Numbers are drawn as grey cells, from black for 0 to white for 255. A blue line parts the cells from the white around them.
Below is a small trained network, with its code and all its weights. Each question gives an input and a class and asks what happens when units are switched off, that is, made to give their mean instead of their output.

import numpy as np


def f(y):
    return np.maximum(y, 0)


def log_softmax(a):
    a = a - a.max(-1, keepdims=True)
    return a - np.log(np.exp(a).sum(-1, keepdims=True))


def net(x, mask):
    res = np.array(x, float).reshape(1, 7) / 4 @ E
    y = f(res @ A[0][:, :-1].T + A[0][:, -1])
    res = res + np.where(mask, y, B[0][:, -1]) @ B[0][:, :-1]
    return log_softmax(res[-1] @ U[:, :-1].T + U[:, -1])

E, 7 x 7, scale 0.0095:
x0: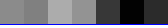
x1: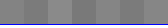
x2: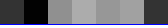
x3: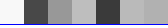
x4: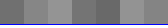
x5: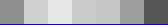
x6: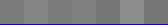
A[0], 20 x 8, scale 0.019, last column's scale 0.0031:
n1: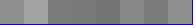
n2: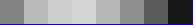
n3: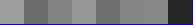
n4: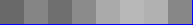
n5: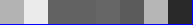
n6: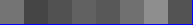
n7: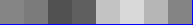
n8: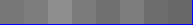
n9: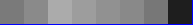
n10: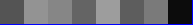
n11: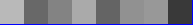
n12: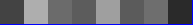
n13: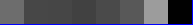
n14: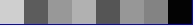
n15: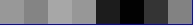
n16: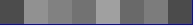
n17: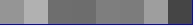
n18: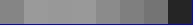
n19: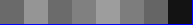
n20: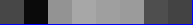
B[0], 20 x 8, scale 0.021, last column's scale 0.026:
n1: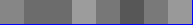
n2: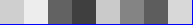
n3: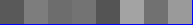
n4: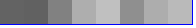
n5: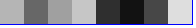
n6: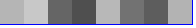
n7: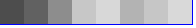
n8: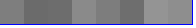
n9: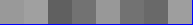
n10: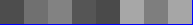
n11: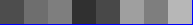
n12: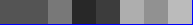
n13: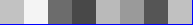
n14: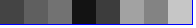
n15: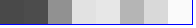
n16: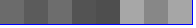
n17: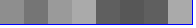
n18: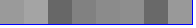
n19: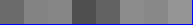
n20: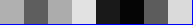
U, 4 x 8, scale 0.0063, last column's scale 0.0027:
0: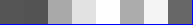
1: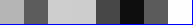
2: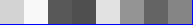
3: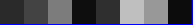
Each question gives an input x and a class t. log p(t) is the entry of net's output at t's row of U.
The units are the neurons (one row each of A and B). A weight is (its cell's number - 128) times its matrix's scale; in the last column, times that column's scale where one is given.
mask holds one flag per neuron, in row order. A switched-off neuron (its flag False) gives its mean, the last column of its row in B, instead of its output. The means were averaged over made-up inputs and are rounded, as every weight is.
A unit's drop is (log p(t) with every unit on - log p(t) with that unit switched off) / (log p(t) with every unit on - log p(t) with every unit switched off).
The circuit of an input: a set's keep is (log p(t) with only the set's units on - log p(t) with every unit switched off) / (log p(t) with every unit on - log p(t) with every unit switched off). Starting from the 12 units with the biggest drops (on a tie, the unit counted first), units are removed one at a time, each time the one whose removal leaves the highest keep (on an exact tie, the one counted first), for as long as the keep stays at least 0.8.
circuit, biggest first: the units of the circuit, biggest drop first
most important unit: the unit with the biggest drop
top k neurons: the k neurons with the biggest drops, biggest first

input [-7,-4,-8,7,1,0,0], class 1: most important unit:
n5
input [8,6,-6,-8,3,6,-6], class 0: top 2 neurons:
[n15, n14]
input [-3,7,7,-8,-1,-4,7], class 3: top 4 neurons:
[n12, n5, n16, n10]
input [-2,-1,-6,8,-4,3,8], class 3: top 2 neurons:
[n14, n11]
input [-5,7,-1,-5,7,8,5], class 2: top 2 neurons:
[n2, n15]
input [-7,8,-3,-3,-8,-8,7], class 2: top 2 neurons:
[n13, n15]
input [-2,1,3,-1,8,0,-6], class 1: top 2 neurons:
[n15, n20]
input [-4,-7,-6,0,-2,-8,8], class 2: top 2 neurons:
[n13, n20]
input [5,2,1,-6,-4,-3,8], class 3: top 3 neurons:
[n12, n7, n10]
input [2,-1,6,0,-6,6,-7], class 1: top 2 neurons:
[n20, n13]
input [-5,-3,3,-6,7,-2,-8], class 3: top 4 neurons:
[n15, n12, n16, n10]
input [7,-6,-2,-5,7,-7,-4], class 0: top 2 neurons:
[n15, n2]
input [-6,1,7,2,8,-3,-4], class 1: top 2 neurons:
[n20, n15]
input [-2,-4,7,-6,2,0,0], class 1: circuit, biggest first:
[n20]
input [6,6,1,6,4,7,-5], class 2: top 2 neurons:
[n2, n7]
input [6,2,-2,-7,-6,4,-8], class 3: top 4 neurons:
[n12, n7, n10, n16]
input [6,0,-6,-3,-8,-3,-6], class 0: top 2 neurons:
[n15, n20]
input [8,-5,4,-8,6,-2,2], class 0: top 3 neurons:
[n15, n14, n11]
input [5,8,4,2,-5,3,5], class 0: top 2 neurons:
[n15, n5]
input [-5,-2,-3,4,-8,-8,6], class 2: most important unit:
n13
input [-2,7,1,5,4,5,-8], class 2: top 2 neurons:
[n2, n12]
